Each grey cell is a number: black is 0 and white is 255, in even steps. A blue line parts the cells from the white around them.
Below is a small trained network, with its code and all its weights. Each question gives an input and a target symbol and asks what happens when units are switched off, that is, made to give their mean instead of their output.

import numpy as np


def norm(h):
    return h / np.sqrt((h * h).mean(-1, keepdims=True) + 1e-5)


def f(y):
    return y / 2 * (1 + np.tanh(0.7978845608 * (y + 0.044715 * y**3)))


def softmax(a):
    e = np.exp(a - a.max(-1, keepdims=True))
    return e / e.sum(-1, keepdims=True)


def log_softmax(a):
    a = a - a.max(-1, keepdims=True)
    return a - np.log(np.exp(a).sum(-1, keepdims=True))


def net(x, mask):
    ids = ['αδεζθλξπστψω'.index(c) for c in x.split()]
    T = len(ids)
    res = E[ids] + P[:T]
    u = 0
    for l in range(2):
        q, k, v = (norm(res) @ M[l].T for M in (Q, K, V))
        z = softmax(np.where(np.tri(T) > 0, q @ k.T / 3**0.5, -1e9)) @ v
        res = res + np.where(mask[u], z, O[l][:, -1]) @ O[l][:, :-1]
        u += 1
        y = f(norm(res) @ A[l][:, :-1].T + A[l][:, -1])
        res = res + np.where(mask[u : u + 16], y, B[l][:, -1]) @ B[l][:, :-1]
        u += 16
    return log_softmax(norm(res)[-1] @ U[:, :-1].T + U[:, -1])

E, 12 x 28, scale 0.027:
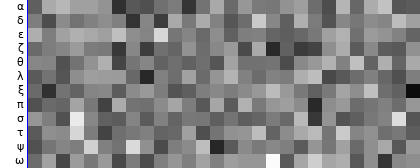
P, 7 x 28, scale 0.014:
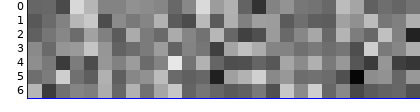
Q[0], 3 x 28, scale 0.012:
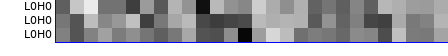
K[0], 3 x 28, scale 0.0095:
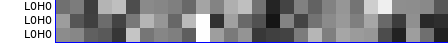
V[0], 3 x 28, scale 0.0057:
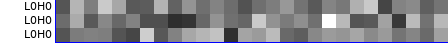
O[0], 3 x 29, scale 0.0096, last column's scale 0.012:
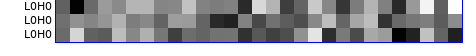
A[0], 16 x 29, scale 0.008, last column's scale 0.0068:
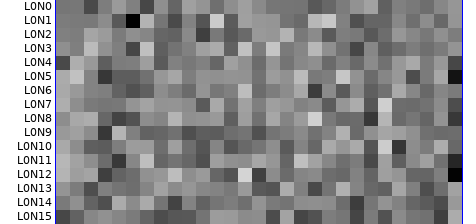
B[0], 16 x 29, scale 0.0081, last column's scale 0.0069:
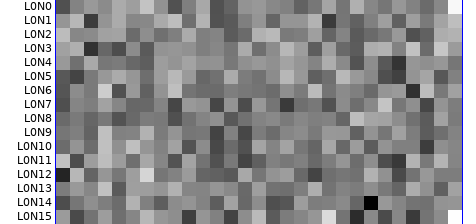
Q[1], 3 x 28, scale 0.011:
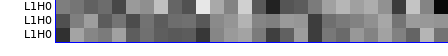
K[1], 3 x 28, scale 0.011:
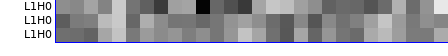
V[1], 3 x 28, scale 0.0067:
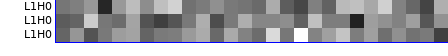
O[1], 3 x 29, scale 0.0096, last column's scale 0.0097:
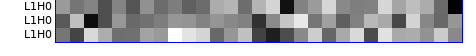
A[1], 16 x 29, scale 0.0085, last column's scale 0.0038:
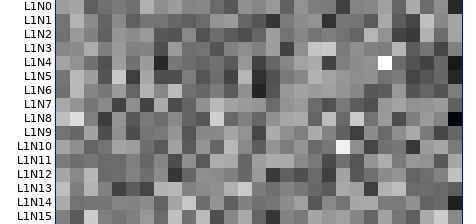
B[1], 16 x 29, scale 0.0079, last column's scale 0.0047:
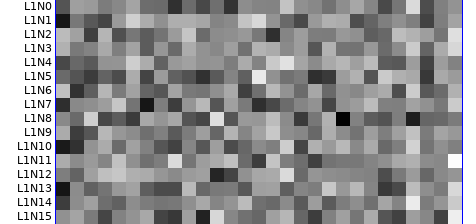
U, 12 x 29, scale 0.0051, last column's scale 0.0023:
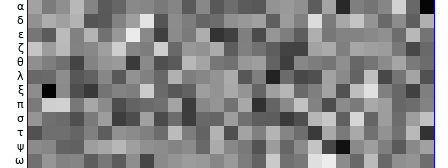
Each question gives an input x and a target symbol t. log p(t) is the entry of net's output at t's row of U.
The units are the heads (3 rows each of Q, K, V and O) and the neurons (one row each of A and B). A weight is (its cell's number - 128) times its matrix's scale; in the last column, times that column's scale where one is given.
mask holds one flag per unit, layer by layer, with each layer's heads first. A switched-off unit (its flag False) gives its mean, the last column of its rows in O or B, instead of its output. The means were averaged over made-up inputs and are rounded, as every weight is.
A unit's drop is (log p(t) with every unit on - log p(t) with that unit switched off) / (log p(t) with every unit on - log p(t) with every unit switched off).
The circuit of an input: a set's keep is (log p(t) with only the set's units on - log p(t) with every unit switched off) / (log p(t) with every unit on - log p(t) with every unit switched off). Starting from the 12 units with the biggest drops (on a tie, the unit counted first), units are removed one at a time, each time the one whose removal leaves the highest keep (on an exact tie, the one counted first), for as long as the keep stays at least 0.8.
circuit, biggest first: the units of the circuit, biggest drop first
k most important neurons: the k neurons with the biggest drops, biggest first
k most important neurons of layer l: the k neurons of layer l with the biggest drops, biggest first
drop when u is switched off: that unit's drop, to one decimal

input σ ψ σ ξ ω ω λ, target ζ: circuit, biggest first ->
(L1H0; L1N15)
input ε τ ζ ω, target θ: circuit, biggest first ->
(L1H0)
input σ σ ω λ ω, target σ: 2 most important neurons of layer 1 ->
(L1N5; L1N6)
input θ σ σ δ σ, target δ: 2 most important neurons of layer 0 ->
(L0N6; L0N13)
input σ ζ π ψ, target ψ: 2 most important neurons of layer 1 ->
(L1N1; L1N2)
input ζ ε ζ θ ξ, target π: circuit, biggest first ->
(L0H0; L1H0)
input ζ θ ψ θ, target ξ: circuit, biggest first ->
(L0H0; L1H0)
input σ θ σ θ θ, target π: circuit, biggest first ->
(L0H0; L1H0)
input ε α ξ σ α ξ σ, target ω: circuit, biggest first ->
(L0H0; L1N13)
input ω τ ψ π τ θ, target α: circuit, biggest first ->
(L0H0; L1N2)
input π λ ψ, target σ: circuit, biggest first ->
(L0H0; L1N5; L1N6)
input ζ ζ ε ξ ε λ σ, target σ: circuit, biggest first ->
(L0H0; L1N5; L1N6)
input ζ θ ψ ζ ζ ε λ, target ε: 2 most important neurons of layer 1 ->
(L1N7; L1N11)
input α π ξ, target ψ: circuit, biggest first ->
(L0H0; L1N1; L0N14)
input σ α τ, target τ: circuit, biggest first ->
(L1H0)
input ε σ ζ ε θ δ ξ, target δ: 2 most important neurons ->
(L0N13; L0N6)
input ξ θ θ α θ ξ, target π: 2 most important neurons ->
(L1N3; L0N2)
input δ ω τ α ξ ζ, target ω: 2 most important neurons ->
(L1N13; L1N7)
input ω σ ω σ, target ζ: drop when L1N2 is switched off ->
0.0
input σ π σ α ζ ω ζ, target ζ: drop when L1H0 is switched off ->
1.2
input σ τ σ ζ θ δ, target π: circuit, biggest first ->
(L0H0)
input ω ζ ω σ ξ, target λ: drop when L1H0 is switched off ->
0.9
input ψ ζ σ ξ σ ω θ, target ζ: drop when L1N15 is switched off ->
0.6
